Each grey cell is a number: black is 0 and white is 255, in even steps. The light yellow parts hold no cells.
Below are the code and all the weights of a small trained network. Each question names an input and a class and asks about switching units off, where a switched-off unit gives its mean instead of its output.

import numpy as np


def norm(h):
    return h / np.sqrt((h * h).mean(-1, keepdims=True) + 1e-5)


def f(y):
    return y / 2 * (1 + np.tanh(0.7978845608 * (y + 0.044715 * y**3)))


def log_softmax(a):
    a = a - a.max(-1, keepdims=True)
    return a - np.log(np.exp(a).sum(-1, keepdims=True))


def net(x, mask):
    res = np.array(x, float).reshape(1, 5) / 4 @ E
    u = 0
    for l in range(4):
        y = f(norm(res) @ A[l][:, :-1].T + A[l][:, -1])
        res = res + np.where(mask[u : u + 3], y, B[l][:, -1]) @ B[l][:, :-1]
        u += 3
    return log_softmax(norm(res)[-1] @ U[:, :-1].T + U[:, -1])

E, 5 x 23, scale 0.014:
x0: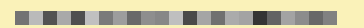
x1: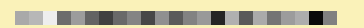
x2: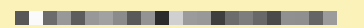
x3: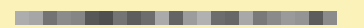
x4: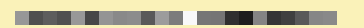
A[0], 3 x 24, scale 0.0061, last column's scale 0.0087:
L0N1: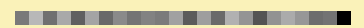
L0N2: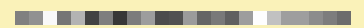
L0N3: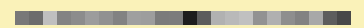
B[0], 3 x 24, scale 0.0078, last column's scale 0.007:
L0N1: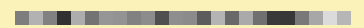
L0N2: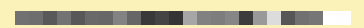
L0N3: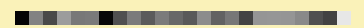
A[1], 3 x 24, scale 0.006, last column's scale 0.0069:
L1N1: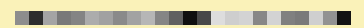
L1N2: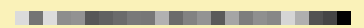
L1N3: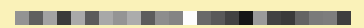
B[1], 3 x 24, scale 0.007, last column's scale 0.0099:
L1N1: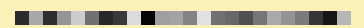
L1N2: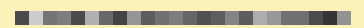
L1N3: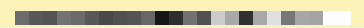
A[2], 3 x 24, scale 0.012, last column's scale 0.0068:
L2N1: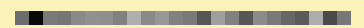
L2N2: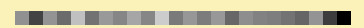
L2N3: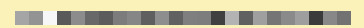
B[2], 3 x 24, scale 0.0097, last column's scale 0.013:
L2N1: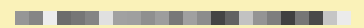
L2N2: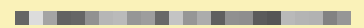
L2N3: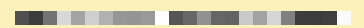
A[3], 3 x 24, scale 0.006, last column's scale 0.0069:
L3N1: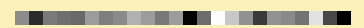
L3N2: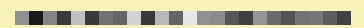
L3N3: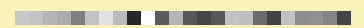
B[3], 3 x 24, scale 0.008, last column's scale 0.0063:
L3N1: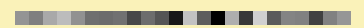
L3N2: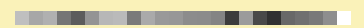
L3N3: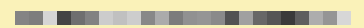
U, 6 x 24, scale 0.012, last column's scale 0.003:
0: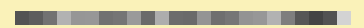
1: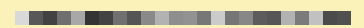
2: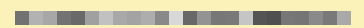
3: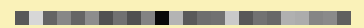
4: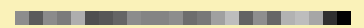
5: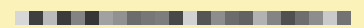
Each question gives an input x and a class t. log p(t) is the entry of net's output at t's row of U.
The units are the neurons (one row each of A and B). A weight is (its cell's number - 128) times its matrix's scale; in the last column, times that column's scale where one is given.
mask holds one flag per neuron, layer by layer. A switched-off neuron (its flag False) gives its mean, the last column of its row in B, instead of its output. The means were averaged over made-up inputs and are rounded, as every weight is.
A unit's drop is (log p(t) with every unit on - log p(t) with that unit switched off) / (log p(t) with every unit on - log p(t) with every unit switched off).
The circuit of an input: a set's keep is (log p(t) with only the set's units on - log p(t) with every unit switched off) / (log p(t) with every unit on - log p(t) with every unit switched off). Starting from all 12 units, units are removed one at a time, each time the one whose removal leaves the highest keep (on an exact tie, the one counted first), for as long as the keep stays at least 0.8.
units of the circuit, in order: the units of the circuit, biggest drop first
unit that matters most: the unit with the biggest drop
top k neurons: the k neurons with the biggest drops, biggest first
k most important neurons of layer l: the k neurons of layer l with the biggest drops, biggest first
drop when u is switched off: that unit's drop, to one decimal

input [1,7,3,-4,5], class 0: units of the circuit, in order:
[L2N3]
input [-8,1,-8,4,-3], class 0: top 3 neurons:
[L2N3, L1N3, L0N1]
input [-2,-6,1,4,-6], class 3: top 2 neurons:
[L2N3, L2N1]
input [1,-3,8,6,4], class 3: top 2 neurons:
[L2N1, L2N3]
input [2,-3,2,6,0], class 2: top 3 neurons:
[L1N3, L0N2, L0N3]
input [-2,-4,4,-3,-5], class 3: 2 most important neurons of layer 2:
[L2N3, L2N1]
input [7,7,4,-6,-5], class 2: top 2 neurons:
[L0N1, L3N3]
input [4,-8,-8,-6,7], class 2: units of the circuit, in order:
[L2N2, L0N2]
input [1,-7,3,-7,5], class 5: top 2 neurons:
[L2N3, L2N2]
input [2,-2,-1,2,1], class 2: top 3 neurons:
[L1N3, L0N2, L0N3]
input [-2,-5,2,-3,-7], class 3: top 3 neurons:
[L2N3, L0N3, L2N1]
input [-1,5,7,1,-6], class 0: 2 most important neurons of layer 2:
[L2N3, L2N1]
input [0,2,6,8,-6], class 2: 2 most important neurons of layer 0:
[L0N1, L0N3]
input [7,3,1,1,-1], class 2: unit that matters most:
L0N1
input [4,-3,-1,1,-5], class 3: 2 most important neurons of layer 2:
[L2N3, L2N1]
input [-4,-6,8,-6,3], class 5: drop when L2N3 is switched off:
0.3
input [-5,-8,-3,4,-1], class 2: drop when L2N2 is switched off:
0.1
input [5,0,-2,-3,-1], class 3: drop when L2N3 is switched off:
0.6
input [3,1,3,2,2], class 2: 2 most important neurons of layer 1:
[L1N3, L1N1]
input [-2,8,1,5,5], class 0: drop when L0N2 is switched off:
0.0
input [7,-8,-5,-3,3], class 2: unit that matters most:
L2N1
